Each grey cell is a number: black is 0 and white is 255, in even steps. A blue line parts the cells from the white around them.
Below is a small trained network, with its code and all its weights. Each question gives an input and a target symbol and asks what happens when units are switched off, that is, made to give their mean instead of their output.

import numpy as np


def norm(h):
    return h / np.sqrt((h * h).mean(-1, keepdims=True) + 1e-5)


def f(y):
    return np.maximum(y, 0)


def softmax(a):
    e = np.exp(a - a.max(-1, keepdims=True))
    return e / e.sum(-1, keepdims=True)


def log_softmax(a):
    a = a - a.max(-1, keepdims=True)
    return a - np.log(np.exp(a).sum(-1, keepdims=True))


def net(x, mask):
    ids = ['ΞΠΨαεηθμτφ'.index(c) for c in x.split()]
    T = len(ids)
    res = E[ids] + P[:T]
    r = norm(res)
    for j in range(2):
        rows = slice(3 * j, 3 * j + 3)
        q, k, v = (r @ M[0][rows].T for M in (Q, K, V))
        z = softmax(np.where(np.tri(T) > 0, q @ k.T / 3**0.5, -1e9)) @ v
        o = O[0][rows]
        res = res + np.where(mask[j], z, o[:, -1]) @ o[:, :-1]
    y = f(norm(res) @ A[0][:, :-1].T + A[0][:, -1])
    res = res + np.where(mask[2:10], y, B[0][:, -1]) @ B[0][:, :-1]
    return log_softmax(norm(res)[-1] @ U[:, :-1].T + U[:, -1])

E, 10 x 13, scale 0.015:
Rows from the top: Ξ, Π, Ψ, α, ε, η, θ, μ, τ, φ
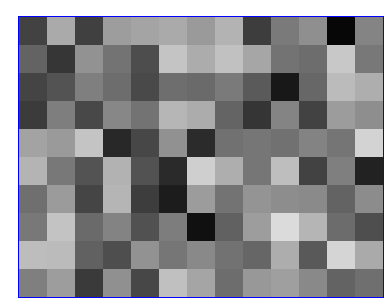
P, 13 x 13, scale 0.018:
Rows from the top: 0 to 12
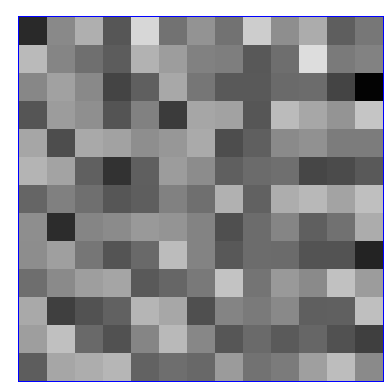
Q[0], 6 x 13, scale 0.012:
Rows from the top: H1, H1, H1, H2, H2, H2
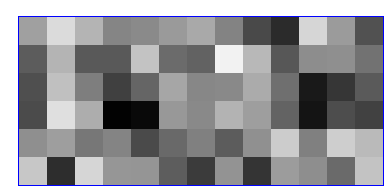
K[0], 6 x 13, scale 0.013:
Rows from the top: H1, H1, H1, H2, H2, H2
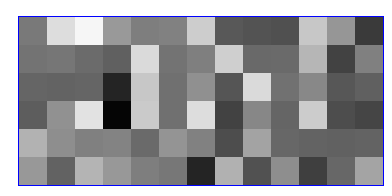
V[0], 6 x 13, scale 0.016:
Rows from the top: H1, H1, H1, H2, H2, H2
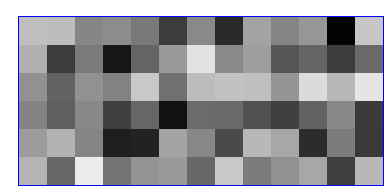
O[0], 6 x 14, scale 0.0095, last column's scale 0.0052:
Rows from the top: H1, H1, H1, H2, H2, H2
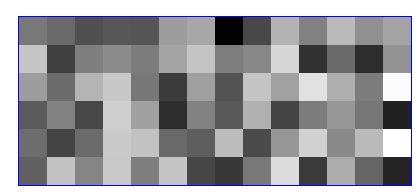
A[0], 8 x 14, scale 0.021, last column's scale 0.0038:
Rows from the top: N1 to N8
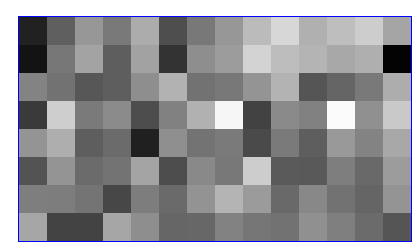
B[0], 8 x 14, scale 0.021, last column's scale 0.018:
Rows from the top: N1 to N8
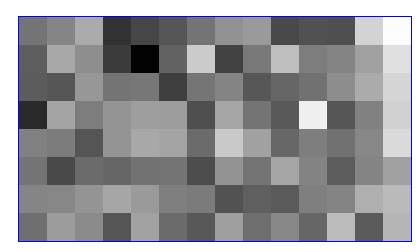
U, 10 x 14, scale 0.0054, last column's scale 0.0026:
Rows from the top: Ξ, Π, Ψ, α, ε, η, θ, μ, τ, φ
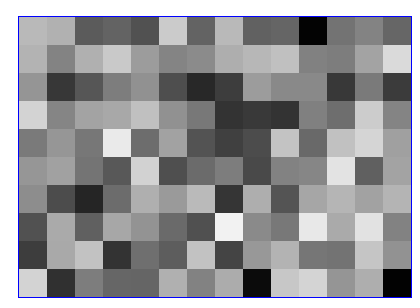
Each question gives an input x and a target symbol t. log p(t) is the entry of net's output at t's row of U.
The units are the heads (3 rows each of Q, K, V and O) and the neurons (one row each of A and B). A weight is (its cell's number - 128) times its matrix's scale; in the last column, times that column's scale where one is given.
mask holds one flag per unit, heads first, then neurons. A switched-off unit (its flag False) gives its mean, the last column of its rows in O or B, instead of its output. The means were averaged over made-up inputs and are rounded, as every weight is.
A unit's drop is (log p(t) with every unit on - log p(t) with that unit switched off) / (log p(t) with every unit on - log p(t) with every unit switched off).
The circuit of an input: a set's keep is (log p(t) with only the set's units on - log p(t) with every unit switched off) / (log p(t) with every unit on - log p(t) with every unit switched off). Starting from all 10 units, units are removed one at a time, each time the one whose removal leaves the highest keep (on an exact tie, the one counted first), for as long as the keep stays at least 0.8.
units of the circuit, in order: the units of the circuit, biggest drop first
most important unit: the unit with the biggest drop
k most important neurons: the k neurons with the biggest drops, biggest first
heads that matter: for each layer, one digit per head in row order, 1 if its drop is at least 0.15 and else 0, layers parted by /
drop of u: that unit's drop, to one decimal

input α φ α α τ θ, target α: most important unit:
N7
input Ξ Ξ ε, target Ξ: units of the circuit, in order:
[H2; N5; N4]
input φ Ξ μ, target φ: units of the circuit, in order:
[H2; N1; H1]
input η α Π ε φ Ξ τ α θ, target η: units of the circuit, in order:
[N8; N1; H2; N4]
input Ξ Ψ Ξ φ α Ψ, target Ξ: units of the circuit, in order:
[H2; N5]
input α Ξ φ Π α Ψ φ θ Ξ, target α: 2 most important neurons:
[N7; N2]
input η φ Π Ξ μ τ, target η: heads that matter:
01
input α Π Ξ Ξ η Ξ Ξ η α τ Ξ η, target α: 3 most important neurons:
[N7; N2; N1]
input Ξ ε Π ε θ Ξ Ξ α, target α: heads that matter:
01
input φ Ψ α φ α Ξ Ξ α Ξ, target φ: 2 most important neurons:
[N1; N2]
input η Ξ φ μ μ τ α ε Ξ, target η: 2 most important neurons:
[N8; N1]
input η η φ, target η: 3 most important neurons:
[N8; N1; N2]
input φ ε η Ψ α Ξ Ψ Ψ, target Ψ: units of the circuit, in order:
[H2; N6; N1; N2]
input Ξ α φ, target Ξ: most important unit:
H2
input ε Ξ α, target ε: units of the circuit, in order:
[H2; N1]
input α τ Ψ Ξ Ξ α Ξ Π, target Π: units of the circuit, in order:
[H1; N1]
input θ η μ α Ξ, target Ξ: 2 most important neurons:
[N4; N5]
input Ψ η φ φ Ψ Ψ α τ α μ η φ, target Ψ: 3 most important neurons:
[N6; N2; N1]
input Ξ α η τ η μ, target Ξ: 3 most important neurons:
[N5; N4; N2]
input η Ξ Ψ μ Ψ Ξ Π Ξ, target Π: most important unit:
H1
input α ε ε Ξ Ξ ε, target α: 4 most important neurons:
[N7; N2; N1; N4]
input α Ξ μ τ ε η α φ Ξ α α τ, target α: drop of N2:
0.2
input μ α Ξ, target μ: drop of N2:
0.1
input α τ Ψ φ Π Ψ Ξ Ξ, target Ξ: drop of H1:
0.1
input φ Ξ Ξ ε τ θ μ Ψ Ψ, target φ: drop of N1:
0.3
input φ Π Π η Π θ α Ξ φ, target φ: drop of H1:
0.2
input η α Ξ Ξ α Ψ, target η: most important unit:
N8
